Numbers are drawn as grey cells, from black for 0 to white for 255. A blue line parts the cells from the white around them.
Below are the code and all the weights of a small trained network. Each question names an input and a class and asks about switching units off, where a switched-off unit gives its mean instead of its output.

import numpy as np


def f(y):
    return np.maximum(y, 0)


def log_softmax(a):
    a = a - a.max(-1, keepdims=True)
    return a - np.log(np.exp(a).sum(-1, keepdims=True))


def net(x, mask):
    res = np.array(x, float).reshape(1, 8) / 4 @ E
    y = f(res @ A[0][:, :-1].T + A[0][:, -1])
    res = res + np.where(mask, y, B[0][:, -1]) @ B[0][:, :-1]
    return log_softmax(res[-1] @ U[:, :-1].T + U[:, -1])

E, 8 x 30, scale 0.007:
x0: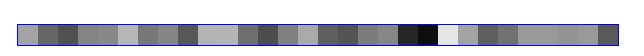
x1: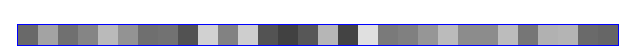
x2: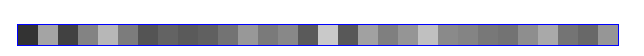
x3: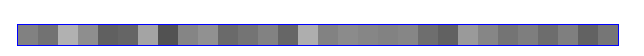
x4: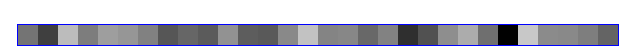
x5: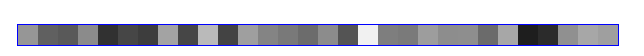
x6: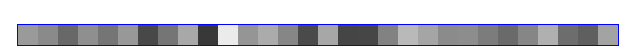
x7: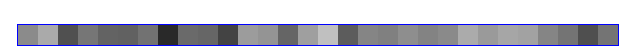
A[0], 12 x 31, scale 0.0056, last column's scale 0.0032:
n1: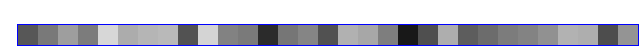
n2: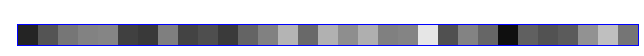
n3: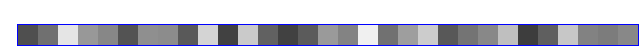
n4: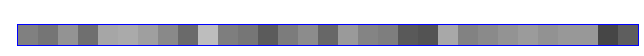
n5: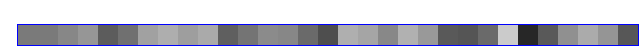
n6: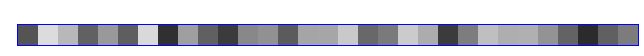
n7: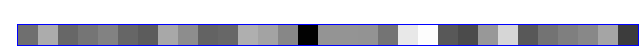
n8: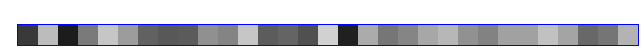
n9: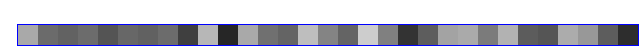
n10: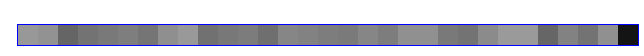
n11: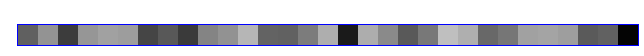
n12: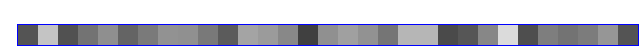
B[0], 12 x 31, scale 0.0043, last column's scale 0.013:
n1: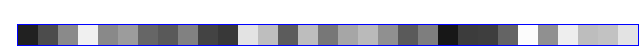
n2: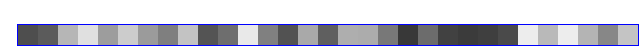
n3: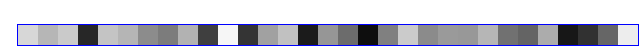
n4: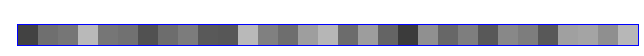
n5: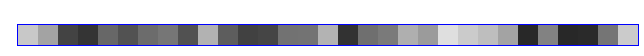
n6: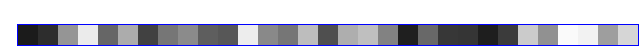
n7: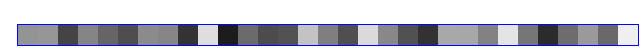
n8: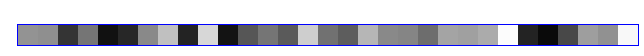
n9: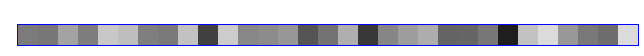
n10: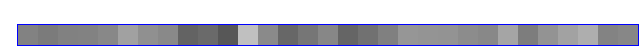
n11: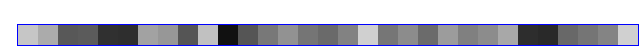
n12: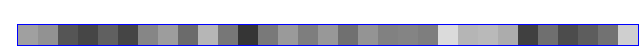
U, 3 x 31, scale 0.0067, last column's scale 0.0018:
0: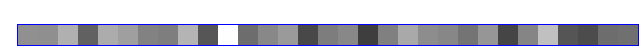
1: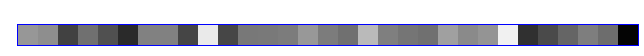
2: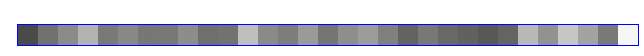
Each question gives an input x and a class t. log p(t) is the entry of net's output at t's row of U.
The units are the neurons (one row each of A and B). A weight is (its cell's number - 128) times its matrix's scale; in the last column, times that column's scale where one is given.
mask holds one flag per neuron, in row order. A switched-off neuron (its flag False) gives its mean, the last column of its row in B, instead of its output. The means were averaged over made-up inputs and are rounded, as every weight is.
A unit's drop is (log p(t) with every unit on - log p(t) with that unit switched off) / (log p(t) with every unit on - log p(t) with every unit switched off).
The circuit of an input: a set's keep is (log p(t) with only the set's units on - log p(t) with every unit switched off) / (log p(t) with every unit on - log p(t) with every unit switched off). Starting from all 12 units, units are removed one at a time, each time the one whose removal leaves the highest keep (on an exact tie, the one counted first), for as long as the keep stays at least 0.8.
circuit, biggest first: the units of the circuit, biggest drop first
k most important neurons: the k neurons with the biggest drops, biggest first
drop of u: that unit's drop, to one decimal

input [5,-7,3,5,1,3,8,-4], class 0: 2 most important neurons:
n1, n6
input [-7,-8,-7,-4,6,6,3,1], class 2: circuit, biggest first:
n2
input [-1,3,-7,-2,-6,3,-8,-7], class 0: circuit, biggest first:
n3, n8
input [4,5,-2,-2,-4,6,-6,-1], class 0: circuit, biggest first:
n9, n3
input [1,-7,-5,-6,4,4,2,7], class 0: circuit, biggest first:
n8, n7
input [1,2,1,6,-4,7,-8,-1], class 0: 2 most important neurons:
n3, n9
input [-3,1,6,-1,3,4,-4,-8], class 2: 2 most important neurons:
n2, n1
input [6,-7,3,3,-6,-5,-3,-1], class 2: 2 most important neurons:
n3, n8
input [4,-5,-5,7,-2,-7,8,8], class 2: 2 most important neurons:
n6, n3
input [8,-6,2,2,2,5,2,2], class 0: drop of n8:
0.4
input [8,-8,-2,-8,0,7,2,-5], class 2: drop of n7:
0.1
